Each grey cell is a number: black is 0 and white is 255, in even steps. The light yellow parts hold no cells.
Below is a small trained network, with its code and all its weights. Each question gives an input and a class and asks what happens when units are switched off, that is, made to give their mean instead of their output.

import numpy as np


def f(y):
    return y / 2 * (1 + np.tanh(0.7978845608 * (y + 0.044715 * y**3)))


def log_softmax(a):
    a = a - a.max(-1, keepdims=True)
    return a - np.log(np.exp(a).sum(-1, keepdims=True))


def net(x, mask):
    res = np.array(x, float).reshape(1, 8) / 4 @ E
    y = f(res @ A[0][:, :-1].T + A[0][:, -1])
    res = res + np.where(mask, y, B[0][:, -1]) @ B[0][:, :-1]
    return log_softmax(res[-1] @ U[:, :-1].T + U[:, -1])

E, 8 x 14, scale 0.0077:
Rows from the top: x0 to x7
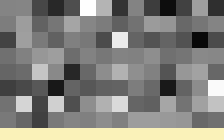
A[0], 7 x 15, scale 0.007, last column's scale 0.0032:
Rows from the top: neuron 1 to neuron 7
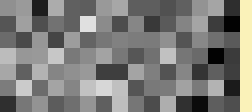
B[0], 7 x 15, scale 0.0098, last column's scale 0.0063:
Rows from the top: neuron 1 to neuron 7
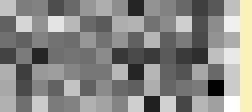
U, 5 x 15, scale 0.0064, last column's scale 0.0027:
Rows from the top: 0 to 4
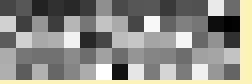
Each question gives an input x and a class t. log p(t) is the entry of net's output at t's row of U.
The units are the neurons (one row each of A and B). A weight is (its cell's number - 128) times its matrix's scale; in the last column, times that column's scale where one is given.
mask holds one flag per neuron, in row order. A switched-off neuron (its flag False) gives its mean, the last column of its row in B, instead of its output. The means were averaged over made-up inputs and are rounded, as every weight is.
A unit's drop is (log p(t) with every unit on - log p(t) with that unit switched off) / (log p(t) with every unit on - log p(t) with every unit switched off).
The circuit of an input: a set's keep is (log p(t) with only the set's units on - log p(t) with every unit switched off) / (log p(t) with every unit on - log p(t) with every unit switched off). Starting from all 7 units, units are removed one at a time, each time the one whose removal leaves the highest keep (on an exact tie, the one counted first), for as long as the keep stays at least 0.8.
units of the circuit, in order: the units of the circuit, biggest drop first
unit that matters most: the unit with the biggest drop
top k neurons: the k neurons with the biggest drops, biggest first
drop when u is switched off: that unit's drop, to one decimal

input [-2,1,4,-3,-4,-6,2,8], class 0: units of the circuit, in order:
neuron 4
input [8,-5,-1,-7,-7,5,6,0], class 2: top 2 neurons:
neuron 2; neuron 4
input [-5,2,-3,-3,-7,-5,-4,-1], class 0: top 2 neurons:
neuron 4; neuron 2
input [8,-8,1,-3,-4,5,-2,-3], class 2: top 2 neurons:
neuron 2; neuron 4
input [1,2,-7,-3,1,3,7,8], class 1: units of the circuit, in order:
neuron 1; neuron 6
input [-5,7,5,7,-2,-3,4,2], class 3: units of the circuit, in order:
neuron 2; neuron 7
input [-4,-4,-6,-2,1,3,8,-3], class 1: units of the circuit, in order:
neuron 6; neuron 1
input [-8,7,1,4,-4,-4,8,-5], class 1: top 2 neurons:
neuron 6; neuron 2
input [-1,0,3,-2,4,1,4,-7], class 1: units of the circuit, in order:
neuron 4; neuron 2
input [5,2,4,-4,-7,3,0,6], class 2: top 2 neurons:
neuron 2; neuron 4
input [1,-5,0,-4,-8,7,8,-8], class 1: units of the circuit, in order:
neuron 6; neuron 1
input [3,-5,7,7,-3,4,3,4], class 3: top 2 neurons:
neuron 7; neuron 1
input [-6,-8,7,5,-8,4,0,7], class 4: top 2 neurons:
neuron 7; neuron 2
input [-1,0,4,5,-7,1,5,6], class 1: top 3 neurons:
neuron 1; neuron 6; neuron 4
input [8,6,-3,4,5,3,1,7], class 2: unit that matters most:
neuron 2
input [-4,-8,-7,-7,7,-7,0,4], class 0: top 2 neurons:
neuron 4; neuron 7
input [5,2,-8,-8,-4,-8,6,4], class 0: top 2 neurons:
neuron 4; neuron 7
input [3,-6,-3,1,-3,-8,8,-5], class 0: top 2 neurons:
neuron 4; neuron 5
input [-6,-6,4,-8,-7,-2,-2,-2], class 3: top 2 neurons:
neuron 2; neuron 7
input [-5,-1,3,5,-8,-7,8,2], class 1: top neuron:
neuron 6
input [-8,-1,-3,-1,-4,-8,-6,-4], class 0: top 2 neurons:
neuron 4; neuron 2
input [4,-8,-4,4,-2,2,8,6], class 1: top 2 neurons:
neuron 1; neuron 6
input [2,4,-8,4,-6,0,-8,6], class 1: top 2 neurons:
neuron 5; neuron 7
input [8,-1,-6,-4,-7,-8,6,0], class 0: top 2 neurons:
neuron 4; neuron 7
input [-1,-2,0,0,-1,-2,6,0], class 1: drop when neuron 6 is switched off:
0.5
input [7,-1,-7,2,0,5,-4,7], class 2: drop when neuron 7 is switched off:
0.1
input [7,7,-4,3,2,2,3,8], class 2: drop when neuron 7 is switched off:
0.0
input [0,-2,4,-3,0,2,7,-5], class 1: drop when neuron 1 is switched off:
0.2
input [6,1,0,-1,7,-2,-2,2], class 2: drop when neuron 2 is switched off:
0.6
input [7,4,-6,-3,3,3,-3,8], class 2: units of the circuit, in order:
neuron 2
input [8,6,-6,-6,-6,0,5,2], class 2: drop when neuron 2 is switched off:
0.9
